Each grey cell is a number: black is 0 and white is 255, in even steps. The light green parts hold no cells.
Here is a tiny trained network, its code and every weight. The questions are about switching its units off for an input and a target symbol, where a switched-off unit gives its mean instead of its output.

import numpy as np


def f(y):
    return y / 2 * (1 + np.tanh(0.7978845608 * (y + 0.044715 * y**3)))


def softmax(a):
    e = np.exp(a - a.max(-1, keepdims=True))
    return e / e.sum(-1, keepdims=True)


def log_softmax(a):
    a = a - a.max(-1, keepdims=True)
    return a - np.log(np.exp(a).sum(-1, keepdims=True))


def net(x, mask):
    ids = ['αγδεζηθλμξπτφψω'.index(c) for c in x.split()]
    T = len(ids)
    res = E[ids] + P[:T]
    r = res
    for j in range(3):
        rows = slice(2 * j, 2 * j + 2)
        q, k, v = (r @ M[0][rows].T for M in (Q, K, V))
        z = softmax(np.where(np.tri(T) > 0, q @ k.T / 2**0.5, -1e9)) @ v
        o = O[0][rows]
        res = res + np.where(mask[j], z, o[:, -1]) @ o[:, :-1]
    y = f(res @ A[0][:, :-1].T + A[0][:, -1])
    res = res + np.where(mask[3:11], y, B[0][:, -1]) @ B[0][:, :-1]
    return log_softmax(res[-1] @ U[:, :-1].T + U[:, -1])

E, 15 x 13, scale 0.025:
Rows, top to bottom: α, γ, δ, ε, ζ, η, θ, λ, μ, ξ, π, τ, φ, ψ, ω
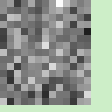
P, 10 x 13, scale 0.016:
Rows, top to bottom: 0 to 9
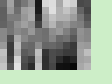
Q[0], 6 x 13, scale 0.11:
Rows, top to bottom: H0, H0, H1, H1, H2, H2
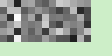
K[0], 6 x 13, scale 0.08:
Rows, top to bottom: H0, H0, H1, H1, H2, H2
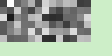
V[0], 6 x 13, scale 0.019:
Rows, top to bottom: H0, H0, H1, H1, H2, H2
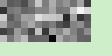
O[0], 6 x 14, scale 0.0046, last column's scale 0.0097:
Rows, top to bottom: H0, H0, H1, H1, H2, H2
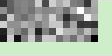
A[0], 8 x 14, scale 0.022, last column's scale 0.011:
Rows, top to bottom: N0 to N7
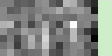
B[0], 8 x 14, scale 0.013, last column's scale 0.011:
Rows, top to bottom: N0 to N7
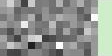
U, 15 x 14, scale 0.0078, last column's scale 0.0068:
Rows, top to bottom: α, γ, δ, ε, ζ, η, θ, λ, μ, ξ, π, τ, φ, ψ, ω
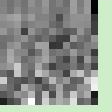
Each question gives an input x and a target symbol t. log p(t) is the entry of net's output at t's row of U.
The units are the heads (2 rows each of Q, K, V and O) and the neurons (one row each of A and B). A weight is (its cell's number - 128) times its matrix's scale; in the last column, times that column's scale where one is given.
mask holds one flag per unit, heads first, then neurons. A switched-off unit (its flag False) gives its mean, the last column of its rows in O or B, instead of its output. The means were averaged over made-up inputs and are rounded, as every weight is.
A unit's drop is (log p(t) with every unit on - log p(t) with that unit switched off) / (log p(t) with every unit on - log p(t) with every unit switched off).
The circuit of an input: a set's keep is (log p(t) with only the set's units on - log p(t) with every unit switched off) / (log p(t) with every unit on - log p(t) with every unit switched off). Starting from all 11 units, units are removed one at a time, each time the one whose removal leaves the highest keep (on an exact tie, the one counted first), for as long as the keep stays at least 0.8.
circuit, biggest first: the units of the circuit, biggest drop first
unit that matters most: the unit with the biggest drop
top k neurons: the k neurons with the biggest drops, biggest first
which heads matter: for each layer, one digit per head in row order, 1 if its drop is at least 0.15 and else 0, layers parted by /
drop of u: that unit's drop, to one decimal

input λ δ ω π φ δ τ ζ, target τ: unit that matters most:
H1
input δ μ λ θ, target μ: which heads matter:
010
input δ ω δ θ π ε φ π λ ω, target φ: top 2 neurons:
(N4; N1)
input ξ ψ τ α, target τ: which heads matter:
000
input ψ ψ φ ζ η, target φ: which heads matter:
001
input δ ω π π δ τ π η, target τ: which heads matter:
010
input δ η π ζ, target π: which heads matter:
100
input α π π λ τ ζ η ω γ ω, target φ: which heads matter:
001
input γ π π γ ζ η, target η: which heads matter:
100
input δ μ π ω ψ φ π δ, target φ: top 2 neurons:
(N5; N2)
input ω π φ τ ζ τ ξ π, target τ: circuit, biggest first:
(H1; N4)
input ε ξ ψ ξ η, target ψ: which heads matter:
001
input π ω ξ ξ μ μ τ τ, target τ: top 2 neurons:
(N4; N2)
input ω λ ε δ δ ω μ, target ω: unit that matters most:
H2
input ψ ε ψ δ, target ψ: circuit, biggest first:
(N0; H1)
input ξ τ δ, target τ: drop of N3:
0.0
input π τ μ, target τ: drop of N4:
0.4
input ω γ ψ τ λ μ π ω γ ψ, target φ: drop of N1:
0.1
